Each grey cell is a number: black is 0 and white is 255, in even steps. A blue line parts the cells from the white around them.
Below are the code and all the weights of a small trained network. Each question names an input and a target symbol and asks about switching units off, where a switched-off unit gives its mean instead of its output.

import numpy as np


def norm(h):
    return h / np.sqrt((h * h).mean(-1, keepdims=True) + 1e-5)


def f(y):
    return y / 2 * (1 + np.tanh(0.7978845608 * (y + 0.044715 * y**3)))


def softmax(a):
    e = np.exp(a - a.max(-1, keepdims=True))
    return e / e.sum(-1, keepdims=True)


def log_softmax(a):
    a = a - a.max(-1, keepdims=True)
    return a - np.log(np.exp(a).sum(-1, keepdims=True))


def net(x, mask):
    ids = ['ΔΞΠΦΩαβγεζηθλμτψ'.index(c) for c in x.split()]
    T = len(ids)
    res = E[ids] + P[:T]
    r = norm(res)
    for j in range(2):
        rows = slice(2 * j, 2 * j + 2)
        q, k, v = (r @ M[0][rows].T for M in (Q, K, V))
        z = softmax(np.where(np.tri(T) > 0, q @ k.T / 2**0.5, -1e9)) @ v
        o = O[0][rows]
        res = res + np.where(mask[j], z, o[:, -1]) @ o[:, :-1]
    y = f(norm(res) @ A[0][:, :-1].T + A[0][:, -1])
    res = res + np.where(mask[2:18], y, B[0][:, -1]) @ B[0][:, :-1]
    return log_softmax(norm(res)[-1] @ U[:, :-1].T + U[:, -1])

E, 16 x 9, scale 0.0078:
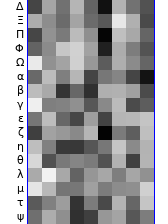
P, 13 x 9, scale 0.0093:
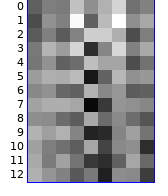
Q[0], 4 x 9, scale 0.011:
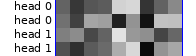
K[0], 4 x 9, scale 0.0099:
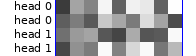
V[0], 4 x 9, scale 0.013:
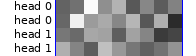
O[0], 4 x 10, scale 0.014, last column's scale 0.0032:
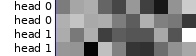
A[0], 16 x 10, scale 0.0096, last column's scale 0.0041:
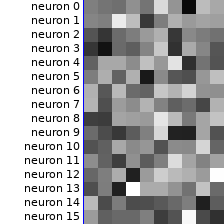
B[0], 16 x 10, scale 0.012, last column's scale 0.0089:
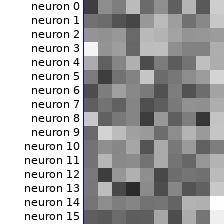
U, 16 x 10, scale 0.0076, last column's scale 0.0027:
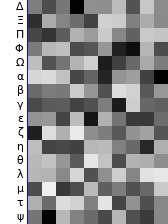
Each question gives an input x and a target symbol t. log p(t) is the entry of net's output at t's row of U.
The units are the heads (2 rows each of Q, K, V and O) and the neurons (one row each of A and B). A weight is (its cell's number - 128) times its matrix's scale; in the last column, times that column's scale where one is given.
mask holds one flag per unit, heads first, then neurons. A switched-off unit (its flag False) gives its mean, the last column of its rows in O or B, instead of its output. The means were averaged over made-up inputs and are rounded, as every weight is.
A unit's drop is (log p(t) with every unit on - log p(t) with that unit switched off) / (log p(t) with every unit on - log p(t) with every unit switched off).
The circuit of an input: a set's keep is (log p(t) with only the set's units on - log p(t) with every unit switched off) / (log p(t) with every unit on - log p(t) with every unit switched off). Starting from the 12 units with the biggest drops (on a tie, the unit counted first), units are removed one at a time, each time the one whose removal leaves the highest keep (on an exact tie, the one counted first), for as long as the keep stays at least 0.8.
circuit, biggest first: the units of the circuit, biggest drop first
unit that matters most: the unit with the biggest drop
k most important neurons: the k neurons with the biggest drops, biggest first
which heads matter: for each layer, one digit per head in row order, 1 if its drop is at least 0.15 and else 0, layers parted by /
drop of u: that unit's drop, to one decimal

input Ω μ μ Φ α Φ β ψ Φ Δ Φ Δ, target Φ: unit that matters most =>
head 0
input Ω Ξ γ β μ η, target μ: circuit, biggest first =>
(head 1; neuron 13)
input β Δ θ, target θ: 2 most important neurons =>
(neuron 9; neuron 3)
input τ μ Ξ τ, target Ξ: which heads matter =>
10
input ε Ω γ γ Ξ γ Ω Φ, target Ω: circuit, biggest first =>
(head 1; neuron 5)
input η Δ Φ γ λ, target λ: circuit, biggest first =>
(head 0; neuron 4)
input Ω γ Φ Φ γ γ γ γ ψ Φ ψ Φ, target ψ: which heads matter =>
01
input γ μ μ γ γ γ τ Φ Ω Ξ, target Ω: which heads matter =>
11
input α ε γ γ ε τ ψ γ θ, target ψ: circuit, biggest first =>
(head 1; neuron 12)
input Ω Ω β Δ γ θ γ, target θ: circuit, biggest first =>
(head 0; neuron 3; neuron 9)
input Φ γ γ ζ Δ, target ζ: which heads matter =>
10
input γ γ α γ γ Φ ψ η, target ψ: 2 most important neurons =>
(neuron 12; neuron 6)
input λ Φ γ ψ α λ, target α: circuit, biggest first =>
(head 0; head 1)
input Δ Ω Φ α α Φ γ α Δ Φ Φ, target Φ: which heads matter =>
10
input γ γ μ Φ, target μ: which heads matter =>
01
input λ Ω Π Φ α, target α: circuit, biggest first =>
(head 0)
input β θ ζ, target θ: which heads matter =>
10
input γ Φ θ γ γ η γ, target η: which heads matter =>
11
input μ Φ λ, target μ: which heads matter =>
01
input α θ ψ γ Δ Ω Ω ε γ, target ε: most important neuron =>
(neuron 8)
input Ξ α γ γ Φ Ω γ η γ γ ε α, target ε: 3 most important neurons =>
(neuron 8; neuron 13; neuron 4)
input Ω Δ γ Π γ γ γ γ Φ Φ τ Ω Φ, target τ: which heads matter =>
11
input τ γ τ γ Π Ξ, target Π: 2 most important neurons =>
(neuron 5; neuron 1)
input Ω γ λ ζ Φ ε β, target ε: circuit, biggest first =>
(head 1; neuron 8)
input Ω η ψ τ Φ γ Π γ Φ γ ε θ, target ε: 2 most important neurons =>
(neuron 8; neuron 13)
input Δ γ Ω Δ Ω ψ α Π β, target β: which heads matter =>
10
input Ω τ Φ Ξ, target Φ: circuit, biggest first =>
(head 0)
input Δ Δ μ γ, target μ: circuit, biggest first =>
(head 1; neuron 13)
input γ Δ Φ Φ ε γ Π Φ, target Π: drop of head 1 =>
0.5
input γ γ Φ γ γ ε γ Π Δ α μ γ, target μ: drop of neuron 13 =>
0.4
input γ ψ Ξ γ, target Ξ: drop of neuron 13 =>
0.2
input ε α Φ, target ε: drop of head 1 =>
0.6
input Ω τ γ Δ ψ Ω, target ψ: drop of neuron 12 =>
0.2
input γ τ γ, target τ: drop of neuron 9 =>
0.1
